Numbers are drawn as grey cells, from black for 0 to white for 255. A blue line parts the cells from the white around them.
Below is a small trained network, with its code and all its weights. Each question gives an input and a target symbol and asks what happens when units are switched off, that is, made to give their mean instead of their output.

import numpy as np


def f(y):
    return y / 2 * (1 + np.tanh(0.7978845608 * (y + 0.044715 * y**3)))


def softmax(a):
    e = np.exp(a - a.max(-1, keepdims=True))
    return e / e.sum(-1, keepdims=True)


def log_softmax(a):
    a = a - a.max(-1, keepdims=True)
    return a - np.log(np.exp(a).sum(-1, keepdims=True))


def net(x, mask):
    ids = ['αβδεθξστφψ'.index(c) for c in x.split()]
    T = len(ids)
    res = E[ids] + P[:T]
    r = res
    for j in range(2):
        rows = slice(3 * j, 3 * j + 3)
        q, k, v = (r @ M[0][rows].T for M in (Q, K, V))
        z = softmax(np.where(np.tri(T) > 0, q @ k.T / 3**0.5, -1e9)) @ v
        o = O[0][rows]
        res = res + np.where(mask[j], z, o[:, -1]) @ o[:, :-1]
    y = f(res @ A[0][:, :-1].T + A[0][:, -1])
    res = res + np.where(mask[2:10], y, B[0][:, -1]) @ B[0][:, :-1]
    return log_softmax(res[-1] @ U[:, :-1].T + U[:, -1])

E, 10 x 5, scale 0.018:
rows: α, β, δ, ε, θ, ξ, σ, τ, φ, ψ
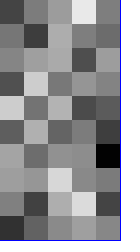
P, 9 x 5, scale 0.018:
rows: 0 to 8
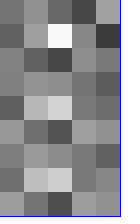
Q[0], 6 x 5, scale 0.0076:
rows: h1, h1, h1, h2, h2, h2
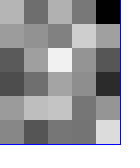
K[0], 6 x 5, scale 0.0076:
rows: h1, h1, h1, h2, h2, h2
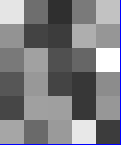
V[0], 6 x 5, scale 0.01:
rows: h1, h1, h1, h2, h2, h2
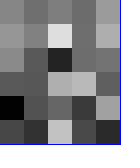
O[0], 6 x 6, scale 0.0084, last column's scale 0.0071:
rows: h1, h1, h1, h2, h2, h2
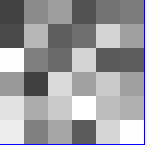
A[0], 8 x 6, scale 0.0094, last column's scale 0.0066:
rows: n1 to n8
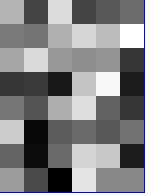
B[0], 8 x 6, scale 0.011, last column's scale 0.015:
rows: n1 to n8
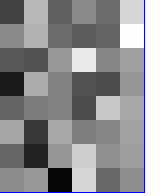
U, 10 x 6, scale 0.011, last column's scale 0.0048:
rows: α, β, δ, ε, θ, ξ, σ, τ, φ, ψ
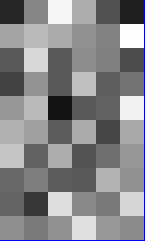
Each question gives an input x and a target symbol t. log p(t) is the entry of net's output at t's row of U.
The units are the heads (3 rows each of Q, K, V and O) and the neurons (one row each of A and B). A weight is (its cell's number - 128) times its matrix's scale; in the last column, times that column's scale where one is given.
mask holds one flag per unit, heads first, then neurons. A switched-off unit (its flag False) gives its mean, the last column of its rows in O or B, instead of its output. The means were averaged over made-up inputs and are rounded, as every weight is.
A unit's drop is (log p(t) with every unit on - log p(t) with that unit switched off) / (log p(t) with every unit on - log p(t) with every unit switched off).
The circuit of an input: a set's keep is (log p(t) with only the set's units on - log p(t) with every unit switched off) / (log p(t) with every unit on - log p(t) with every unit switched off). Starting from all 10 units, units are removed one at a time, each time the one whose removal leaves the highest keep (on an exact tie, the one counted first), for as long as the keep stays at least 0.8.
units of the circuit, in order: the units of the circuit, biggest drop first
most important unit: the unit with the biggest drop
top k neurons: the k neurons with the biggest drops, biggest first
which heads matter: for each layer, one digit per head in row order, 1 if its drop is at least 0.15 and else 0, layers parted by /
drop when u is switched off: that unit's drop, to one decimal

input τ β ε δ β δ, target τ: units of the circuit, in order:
[h1]
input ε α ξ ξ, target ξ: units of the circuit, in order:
[h1, n1, h2]
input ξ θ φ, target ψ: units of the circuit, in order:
[n8, n7, n6]
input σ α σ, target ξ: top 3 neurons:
[n8, n6, n1]
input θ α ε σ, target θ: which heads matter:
01
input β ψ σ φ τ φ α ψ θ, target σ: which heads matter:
01
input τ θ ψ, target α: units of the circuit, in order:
[h1, n4, n7]
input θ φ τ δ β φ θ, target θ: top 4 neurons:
[n7, n1, n6, n3]
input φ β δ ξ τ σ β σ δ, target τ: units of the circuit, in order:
[h1, h2]
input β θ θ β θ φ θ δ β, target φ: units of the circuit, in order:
[h2, n6]
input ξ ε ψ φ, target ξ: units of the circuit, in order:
[h1, n8]
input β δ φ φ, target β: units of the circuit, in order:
[n2, h2]
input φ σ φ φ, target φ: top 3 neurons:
[n6, n7, n5]
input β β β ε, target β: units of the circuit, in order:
[n1, h2]
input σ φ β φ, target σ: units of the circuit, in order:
[n6, h2, h1]
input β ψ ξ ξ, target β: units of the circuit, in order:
[h2, n1]
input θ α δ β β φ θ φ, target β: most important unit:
n7
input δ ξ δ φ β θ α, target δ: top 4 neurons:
[n7, n6, n2, n5]
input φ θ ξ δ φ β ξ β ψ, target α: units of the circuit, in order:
[n4, h1, n7]
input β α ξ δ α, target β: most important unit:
n2
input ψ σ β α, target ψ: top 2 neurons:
[n3, n7]
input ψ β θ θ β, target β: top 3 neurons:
[n2, n7, n4]
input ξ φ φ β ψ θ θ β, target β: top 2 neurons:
[n7, n4]
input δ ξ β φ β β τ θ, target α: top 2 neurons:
[n3, n2]
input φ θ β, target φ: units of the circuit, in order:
[n7, h2]
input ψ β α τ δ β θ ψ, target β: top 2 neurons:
[n2, n1]
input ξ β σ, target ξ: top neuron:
[n8]
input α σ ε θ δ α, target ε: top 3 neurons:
[n8, n7, n4]
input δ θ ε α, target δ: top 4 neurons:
[n7, n5, n6, n2]
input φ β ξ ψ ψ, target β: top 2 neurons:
[n2, n4]
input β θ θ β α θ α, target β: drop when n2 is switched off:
0.2
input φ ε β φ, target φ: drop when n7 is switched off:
0.4
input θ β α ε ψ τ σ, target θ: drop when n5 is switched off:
-0.1
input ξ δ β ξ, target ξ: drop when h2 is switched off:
0.3
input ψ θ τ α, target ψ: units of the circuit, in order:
[h2]
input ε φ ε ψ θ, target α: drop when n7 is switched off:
-0.1
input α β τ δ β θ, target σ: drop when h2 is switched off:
0.4
